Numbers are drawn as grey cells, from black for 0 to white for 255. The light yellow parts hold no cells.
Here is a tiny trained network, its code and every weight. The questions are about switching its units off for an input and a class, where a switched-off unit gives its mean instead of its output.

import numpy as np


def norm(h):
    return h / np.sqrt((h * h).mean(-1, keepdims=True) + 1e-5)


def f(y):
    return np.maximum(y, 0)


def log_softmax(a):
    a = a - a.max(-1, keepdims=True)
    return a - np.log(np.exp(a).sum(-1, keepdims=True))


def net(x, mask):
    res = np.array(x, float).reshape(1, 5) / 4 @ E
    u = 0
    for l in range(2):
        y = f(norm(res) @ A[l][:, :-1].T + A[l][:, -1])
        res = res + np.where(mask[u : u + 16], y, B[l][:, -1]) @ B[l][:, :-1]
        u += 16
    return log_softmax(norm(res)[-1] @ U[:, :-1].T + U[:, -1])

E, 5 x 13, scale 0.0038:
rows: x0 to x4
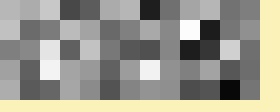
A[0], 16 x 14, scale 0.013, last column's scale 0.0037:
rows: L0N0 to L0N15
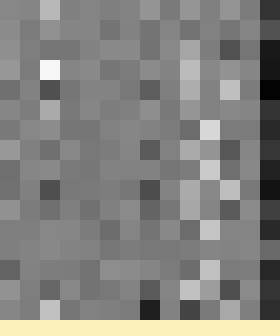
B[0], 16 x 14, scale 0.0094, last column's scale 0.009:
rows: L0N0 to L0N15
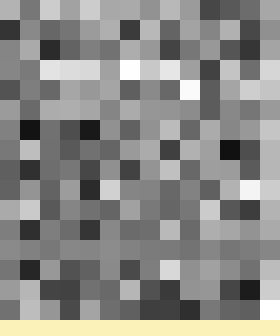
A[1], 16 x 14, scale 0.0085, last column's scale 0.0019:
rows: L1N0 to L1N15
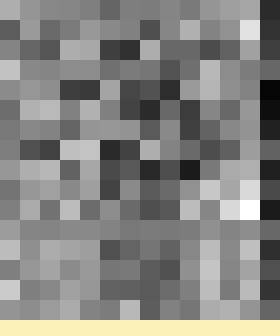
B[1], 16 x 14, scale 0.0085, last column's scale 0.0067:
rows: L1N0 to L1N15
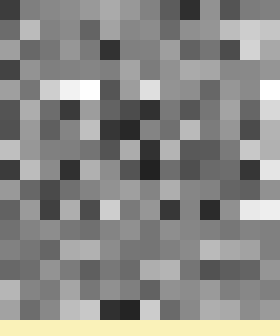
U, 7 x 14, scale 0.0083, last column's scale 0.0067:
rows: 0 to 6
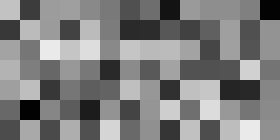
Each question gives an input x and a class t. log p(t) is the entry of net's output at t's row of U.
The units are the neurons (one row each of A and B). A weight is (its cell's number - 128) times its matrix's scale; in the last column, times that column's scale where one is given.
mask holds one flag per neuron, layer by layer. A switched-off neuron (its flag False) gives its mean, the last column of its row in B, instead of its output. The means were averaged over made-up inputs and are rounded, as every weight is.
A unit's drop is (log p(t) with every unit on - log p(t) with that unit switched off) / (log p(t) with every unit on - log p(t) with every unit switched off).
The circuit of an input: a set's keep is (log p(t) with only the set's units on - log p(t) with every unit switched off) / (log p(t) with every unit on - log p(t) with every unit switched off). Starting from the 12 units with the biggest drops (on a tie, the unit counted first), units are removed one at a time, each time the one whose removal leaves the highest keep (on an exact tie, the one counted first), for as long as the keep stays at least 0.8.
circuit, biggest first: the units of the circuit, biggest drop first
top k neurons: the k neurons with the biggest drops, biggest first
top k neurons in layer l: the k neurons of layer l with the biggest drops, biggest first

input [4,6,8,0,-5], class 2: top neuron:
L0N3
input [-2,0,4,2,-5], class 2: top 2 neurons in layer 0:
L0N3, L0N0
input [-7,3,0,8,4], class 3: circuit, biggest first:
L1N7, L1N4
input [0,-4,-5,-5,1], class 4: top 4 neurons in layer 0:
L0N14, L0N7, L0N10, L0N3
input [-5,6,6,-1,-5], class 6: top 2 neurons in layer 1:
L1N10, L1N4
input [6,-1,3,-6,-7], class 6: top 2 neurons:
L0N9, L0N4
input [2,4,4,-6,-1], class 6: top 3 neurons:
L0N4, L0N9, L1N10
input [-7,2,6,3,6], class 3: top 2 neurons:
L0N15, L0N3
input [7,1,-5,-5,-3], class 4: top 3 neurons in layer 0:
L0N14, L0N7, L0N10
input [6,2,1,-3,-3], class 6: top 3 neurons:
L0N9, L0N4, L1N10
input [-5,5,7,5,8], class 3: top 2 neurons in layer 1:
L1N7, L1N2
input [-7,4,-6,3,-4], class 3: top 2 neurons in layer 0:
L0N9, L0N3
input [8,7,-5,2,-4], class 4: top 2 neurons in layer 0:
L0N14, L0N7
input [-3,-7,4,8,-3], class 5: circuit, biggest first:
L0N6
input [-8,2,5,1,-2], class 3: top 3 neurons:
L0N15, L0N3, L0N9
